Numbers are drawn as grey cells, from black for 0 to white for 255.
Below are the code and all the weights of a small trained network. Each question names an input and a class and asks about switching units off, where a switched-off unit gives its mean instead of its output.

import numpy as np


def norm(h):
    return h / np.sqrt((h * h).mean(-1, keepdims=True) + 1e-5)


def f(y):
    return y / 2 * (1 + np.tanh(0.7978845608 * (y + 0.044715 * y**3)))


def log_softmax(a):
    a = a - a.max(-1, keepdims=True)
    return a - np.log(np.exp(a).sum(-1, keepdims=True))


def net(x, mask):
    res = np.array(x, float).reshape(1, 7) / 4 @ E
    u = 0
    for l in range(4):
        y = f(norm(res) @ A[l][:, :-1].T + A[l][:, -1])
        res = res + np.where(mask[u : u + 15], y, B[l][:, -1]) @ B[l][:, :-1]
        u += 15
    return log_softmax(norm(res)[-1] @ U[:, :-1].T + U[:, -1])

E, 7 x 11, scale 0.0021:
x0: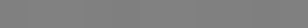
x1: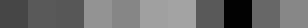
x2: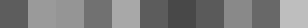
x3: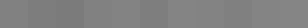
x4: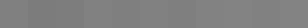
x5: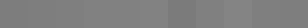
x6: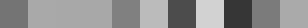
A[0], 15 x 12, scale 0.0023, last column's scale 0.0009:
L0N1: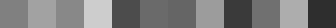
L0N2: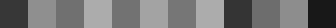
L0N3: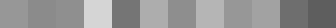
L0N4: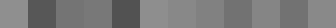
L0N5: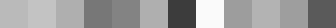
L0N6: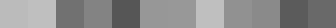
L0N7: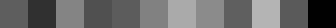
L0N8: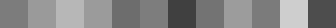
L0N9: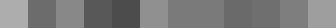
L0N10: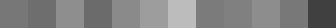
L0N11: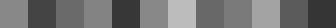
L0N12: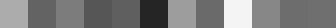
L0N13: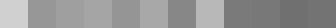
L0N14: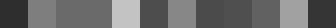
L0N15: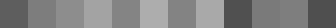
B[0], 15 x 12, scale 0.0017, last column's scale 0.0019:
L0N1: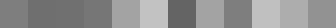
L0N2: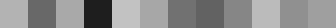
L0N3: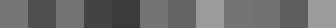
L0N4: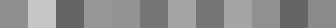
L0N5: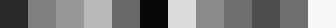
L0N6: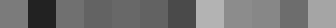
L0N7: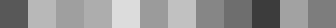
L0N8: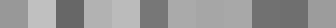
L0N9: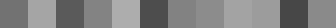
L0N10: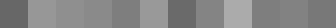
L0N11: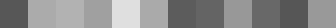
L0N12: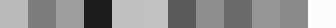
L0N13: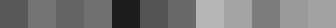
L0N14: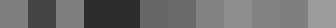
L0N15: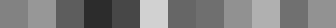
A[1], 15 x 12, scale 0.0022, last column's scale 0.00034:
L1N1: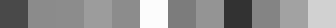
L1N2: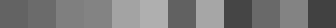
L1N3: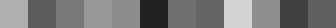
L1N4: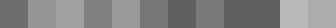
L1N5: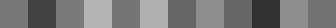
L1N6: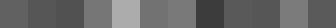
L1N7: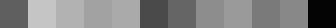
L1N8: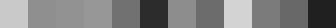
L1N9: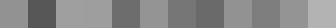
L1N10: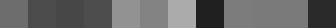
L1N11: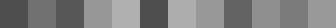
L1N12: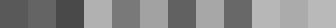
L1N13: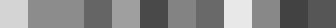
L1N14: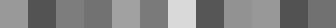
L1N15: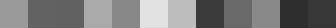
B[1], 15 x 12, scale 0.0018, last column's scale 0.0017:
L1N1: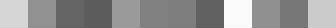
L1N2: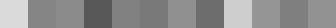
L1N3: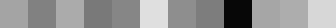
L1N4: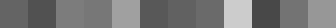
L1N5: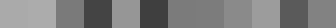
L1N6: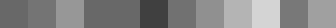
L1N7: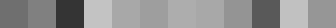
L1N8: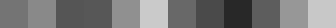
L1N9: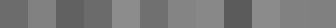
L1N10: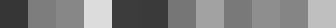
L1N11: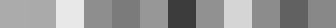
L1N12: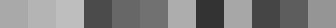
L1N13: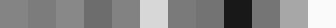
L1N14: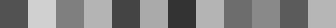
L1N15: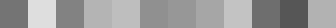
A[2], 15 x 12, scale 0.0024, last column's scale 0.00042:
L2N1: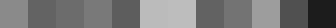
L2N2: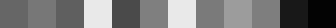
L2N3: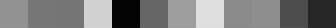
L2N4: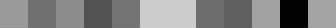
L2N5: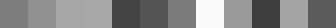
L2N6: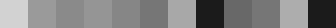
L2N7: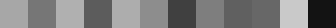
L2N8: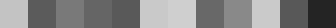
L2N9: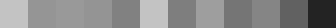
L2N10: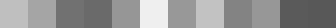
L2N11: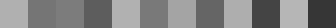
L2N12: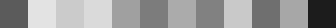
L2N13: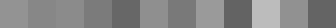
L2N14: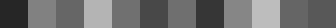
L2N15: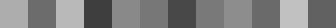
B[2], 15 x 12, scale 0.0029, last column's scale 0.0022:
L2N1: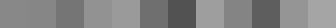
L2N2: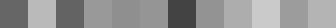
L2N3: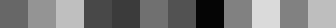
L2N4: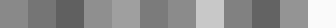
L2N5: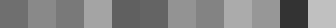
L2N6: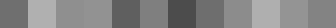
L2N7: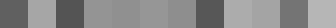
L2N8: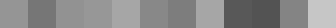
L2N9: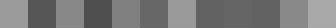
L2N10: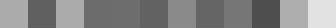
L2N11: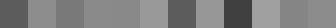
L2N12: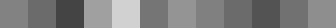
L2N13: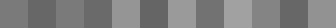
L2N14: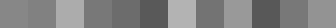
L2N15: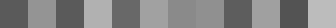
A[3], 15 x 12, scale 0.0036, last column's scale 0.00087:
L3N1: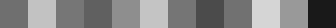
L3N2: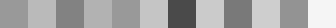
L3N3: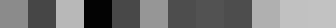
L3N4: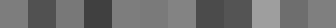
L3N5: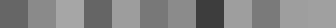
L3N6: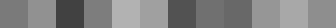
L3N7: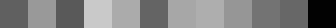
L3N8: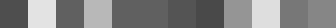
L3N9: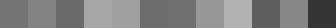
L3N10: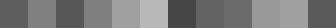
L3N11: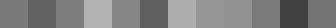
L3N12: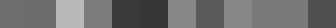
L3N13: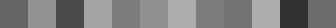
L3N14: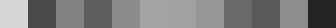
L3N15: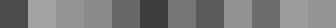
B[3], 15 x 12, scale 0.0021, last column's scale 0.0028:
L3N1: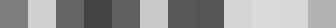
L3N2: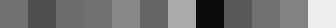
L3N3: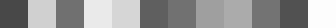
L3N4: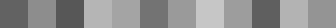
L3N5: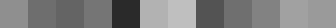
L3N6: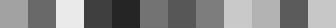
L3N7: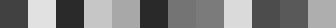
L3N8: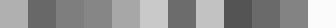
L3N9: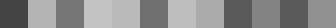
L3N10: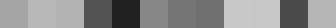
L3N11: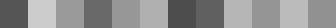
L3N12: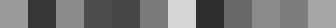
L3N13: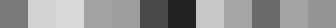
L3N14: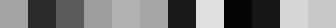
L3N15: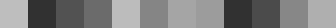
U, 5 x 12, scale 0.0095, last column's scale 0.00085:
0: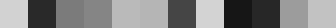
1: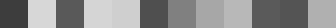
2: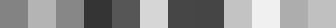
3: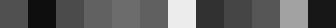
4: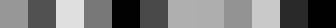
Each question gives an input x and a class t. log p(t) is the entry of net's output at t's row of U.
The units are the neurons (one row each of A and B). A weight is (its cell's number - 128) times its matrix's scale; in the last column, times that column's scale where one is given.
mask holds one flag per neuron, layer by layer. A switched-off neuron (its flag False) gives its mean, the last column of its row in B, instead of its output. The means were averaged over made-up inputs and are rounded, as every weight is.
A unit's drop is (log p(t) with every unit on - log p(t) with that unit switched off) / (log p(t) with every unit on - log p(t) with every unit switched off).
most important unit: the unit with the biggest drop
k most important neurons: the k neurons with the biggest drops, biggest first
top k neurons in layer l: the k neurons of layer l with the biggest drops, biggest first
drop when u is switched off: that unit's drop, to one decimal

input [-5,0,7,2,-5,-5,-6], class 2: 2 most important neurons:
(L0N5; L0N12)
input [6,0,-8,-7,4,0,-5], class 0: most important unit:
L0N5
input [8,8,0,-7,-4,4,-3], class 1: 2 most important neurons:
(L1N15; L2N10)
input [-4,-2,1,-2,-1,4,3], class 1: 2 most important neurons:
(L2N5; L2N12)
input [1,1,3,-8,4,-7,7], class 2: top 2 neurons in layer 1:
(L1N10; L1N15)
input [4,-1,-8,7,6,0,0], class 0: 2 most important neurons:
(L1N10; L2N4)
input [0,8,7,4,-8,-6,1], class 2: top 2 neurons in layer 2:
(L2N10; L2N9)
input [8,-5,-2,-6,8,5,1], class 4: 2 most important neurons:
(L0N5; L2N5)
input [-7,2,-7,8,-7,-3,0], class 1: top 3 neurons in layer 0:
(L0N12; L0N11; L0N7)
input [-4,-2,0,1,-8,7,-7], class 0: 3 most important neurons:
(L2N3; L2N2; L3N14)
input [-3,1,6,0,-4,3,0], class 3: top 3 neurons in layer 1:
(L1N13; L1N3; L1N4)
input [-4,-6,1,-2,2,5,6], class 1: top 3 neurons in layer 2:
(L2N12; L2N5; L2N10)
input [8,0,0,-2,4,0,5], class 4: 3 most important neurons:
(L0N5; L0N12; L2N5)
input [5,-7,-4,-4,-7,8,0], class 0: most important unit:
L0N12
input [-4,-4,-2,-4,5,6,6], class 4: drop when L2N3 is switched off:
0.1
